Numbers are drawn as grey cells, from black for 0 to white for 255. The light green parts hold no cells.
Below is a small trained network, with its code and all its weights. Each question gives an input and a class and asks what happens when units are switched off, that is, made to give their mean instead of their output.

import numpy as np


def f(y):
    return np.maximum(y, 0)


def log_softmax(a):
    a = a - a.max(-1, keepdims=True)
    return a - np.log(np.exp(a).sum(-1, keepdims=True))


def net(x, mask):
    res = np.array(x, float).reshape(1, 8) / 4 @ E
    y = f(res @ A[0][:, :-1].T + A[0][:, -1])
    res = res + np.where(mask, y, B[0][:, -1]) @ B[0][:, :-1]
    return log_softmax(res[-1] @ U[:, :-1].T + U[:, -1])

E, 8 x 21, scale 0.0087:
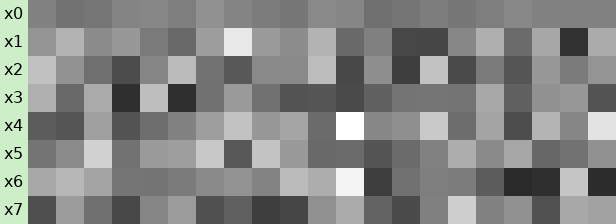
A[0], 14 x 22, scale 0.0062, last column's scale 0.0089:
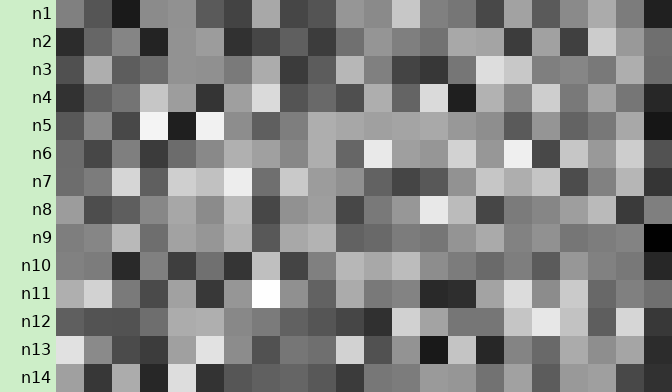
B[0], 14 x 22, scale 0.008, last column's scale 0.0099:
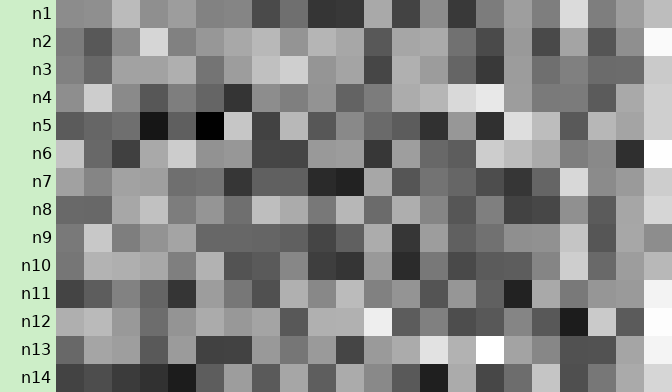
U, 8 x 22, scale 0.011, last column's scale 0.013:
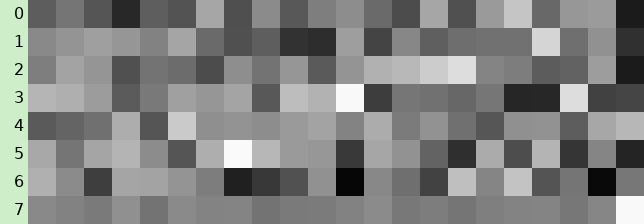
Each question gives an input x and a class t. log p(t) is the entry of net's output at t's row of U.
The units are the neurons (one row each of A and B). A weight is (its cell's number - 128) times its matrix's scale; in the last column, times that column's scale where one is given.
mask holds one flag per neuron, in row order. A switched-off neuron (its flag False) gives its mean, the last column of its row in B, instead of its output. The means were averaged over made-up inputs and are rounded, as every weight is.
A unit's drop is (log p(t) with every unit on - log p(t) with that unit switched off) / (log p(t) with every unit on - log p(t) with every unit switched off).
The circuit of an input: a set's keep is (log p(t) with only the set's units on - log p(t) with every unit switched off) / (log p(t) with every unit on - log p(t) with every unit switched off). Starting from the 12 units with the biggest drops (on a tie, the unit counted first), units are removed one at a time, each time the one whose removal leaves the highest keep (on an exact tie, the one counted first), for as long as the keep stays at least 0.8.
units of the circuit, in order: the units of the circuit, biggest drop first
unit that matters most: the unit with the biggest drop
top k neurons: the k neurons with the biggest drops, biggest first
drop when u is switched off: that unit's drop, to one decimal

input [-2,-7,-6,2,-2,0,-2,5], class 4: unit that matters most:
n2
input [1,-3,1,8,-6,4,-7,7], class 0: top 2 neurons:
(n14 n6)
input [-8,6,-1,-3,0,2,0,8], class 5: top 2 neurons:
(n3 n14)
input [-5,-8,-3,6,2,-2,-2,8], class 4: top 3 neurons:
(n2 n14 n5)
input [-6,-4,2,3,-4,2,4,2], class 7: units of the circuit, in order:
(n12 n6)
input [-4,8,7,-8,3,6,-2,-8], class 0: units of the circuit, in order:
(n5 n2)
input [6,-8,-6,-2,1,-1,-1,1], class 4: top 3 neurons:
(n13 n2 n8)
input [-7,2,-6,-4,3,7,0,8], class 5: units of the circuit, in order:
(n3 n2)
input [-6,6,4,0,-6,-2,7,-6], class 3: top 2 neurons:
(n6 n2)
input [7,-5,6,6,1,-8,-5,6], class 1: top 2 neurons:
(n1 n10)
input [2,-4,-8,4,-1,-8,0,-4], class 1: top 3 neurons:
(n1 n13 n10)
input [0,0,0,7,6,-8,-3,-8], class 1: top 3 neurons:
(n1 n10 n2)
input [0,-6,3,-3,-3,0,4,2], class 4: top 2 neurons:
(n12 n2)
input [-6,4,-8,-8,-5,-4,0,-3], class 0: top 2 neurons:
(n5 n13)
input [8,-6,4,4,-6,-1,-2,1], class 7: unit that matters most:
n6
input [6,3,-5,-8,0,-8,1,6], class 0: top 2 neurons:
(n5 n7)
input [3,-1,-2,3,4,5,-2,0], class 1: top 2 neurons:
(n7 n5)
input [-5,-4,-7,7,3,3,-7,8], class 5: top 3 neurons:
(n2 n3 n13)
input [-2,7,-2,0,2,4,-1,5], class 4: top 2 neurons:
(n11 n2)
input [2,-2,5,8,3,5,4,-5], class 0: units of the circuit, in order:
(n14)
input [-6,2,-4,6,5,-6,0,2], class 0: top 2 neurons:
(n14 n11)
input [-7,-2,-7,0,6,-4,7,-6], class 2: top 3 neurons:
(n4 n12 n2)
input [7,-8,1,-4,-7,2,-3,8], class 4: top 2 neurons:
(n2 n6)
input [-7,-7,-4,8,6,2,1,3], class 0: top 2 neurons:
(n14 n3)
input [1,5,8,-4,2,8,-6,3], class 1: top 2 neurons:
(n7 n4)
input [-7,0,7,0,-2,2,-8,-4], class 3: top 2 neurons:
(n12 n4)
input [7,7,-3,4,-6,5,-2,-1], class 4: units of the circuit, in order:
(n11)
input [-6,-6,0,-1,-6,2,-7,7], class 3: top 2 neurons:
(n12 n6)
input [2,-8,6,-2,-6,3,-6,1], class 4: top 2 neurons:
(n2 n6)
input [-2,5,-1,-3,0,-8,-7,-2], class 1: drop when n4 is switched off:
0.0
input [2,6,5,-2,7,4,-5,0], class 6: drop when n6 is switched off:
0.9
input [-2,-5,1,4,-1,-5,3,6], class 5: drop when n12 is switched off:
0.2
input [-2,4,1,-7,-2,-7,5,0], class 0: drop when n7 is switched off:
0.2
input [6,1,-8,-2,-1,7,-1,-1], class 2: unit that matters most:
n4
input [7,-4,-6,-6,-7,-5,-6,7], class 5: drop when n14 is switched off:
0.1
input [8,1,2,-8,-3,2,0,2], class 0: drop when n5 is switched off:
0.6
